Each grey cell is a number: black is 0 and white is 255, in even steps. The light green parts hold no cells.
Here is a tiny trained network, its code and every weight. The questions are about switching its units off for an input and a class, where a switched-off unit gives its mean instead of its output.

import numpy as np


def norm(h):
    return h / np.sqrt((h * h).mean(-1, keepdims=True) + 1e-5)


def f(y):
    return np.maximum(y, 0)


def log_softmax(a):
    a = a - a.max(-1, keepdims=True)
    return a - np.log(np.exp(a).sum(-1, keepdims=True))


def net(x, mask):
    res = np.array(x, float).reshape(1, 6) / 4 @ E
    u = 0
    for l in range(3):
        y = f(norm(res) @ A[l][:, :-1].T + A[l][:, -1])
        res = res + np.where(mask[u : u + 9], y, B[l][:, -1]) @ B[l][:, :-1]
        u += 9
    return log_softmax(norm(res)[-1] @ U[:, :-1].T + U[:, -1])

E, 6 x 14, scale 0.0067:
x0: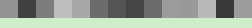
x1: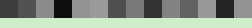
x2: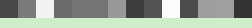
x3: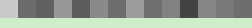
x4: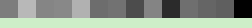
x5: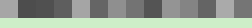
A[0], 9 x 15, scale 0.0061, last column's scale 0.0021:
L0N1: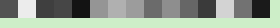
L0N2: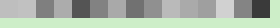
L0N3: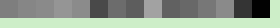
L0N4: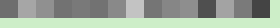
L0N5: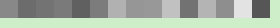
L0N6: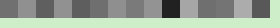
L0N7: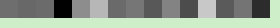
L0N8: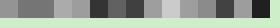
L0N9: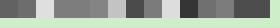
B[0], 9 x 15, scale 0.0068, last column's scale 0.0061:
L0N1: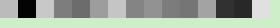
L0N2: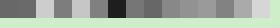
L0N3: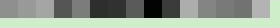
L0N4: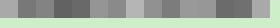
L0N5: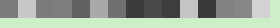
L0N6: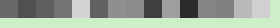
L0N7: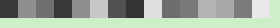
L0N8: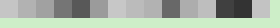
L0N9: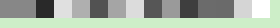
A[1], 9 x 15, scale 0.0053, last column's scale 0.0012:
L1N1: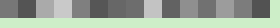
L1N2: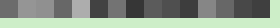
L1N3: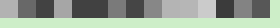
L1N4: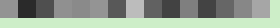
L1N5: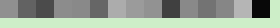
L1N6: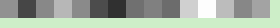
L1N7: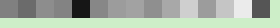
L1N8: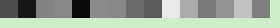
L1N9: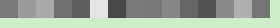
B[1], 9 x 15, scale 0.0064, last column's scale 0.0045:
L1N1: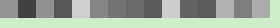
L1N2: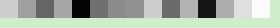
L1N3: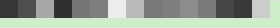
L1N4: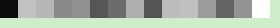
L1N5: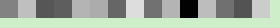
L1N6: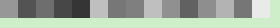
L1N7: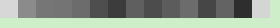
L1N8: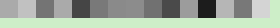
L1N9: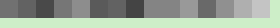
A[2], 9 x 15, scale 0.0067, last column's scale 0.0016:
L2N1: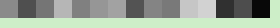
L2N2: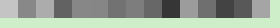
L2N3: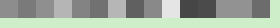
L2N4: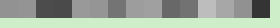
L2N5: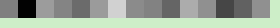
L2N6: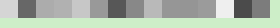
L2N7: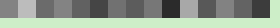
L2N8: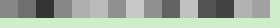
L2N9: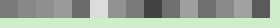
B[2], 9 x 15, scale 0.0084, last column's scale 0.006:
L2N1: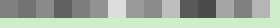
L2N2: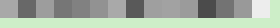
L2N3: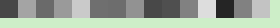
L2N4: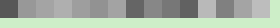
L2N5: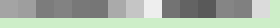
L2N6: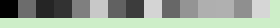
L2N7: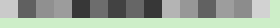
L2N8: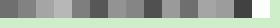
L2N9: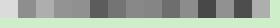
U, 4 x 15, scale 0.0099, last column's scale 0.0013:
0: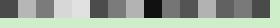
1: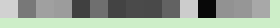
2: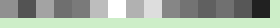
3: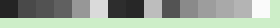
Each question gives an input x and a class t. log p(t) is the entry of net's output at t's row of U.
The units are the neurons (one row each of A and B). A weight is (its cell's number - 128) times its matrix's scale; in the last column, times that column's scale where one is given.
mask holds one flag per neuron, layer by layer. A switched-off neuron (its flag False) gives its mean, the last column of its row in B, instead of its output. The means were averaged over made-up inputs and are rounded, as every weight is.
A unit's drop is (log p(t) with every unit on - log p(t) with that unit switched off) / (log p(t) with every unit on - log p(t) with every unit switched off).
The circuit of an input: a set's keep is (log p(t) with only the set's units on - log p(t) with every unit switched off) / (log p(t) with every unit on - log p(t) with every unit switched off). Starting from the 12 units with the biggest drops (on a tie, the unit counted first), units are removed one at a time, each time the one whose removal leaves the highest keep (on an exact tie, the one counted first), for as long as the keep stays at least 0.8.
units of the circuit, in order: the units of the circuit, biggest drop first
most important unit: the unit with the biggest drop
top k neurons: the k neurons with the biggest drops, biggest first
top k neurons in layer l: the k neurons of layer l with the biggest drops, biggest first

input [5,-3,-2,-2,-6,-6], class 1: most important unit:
L0N5
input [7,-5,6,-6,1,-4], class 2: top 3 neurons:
(L0N8; L1N3; L2N1)
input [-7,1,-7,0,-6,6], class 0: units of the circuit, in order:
(L1N4; L2N8)
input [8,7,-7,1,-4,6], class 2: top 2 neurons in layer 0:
(L0N9; L0N8)
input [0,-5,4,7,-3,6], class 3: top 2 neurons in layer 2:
(L2N6; L2N8)
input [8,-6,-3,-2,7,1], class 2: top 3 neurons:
(L0N8; L1N3; L0N5)
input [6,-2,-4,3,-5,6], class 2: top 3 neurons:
(L1N3; L0N8; L0N9)
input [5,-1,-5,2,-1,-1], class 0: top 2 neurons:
(L0N6; L0N1)
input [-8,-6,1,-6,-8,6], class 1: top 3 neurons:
(L0N5; L1N7; L1N8)
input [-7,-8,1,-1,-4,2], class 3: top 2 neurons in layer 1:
(L1N3; L1N1)
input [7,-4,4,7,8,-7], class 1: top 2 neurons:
(L0N3; L0N1)
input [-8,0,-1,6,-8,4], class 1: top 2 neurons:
(L0N5; L1N8)
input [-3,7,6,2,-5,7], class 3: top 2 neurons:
(L0N7; L2N8)
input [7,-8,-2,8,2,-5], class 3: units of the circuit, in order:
(L2N6)
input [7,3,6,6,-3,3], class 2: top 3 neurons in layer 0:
(L0N8; L0N6; L0N7)
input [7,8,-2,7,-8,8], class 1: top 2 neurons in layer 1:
(L1N8; L1N5)
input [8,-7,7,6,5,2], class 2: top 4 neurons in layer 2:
(L2N1; L2N6; L2N8; L2N5)
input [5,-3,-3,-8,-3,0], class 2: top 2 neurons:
(L0N8; L0N9)
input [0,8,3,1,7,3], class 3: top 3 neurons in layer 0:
(L0N7; L0N5; L0N8)
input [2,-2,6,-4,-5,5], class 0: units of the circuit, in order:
(L2N3)
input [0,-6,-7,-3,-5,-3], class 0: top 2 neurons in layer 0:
(L0N6; L0N7)
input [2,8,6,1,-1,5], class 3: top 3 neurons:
(L0N7; L2N8; L0N6)
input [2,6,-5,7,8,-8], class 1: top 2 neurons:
(L0N9; L1N2)
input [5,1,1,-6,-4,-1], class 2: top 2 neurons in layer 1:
(L1N3; L1N2)
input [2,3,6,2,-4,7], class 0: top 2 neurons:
(L0N9; L2N3)
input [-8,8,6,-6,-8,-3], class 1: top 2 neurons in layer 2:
(L2N6; L2N9)
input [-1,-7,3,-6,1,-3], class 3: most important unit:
L2N6
